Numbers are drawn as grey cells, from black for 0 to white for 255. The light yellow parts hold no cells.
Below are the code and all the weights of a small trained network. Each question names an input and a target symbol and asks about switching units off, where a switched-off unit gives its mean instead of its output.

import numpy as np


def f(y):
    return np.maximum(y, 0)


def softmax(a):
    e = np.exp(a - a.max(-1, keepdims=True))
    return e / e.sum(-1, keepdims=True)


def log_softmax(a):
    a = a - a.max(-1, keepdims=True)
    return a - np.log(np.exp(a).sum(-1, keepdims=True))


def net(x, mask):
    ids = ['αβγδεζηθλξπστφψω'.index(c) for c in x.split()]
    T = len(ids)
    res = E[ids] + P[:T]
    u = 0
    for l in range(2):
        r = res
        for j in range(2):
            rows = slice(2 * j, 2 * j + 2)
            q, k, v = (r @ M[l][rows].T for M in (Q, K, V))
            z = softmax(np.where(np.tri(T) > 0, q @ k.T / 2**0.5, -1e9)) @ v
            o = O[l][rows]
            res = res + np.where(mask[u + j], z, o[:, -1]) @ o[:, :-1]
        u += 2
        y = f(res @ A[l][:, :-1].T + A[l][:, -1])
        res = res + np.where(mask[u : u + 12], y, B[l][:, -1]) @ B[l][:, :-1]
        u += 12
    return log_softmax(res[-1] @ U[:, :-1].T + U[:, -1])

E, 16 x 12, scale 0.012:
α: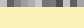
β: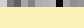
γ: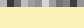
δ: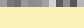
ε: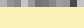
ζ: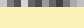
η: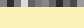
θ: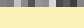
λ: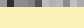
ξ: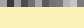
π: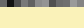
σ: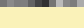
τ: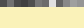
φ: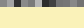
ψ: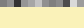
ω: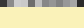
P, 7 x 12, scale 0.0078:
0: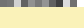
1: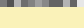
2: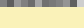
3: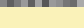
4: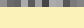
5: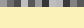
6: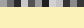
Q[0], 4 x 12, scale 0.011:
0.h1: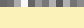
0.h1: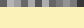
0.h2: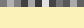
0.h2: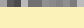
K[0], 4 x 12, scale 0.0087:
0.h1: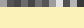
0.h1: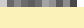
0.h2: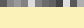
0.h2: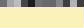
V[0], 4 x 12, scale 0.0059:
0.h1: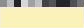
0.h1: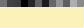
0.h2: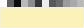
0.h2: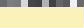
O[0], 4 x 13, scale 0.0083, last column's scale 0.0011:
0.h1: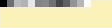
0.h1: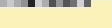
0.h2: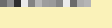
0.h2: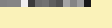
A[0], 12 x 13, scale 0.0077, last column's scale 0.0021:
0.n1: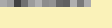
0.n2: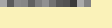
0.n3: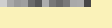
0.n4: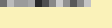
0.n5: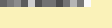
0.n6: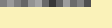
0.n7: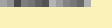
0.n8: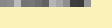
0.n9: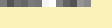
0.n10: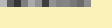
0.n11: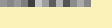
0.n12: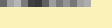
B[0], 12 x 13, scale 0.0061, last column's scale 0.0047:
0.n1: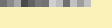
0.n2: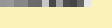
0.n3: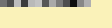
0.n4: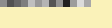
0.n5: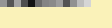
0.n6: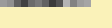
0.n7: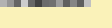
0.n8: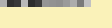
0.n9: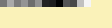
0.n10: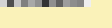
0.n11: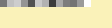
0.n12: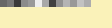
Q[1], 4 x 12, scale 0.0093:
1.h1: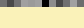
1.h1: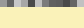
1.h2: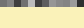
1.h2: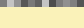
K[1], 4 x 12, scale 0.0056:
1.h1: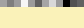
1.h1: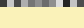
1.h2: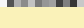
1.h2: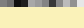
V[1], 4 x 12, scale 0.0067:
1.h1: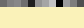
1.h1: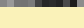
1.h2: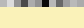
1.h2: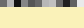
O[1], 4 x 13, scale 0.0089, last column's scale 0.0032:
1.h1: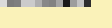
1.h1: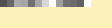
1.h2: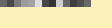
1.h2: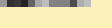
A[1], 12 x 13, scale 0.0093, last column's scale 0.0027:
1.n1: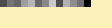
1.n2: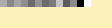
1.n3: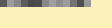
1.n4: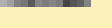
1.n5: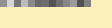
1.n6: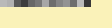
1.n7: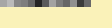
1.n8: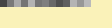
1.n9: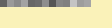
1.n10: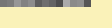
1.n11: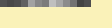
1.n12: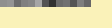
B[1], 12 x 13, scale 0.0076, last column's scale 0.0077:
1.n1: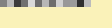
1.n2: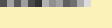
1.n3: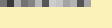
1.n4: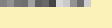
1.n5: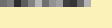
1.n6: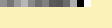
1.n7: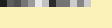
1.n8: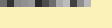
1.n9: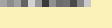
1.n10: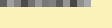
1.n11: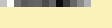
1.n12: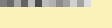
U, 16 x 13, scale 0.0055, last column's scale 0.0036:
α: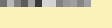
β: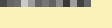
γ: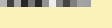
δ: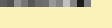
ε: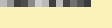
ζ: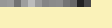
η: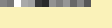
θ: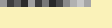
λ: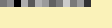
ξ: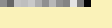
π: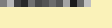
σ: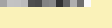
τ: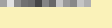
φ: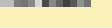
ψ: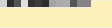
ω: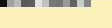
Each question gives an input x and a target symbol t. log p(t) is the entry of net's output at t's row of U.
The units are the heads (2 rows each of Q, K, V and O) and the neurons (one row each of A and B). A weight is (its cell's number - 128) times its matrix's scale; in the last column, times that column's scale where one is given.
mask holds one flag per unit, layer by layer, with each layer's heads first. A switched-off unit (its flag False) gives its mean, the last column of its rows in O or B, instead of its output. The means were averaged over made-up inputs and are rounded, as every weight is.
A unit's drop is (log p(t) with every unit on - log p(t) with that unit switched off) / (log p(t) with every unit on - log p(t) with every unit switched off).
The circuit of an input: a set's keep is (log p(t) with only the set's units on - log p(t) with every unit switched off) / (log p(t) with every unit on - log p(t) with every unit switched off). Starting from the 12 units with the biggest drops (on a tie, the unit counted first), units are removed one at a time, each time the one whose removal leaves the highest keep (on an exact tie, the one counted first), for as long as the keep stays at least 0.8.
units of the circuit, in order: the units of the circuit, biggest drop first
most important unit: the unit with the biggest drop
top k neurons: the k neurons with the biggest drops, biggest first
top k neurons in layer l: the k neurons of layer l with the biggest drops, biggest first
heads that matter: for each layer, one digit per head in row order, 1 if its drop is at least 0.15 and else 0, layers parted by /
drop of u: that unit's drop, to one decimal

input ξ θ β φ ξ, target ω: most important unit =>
0.h1
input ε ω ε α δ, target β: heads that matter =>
11 / 01
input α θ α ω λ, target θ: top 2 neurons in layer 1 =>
1.n7, 1.n6
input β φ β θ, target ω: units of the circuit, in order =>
0.h1, 1.n6
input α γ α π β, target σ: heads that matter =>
10 / 01
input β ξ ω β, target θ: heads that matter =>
01 / 10
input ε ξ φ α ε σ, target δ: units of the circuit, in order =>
1.h1, 1.n3
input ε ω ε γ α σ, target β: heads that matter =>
10 / 01
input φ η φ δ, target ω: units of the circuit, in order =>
0.h1, 1.h1
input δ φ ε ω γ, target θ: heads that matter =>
01 / 10
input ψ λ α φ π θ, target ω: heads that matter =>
10 / 10
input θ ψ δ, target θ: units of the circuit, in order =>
1.h1, 0.n9, 1.n12
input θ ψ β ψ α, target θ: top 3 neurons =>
1.n12, 0.n1, 0.n9
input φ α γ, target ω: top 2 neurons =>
0.n9, 1.n6
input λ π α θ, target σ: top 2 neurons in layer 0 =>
0.n2, 0.n11
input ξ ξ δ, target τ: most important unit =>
0.h1
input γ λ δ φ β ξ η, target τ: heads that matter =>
10 / 00
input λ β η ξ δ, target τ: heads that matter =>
10 / 01
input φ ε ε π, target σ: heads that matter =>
11 / 01
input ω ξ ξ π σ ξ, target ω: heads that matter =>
10 / 11
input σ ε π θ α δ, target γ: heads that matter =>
11 / 11
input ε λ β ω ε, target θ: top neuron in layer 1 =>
1.n7
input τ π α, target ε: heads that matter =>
10 / 11
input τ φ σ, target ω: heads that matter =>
10 / 10
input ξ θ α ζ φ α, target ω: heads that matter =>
10 / 00
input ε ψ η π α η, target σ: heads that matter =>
11 / 01
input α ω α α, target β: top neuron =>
1.n7
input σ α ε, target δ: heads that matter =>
10 / 10
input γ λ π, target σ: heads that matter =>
10 / 01
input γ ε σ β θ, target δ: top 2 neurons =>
1.n3, 0.n4
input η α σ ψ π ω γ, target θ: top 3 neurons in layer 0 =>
0.n9, 0.n10, 0.n5
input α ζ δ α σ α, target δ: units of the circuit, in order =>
1.h1, 0.n4, 1.n3
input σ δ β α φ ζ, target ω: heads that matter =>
10 / 00
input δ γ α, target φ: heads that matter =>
01 / 11
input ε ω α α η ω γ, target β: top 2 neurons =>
1.n7, 0.n7
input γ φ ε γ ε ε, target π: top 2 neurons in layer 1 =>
1.n11, 1.n12
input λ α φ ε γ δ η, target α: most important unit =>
1.h2
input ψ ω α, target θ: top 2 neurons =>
1.n7, 0.n10
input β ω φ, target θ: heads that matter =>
11 / 10
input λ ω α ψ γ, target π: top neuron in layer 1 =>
1.n5
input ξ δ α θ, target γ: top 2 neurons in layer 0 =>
0.n8, 0.n9
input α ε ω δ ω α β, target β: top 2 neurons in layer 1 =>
1.n7, 1.n2
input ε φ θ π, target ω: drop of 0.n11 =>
0.2
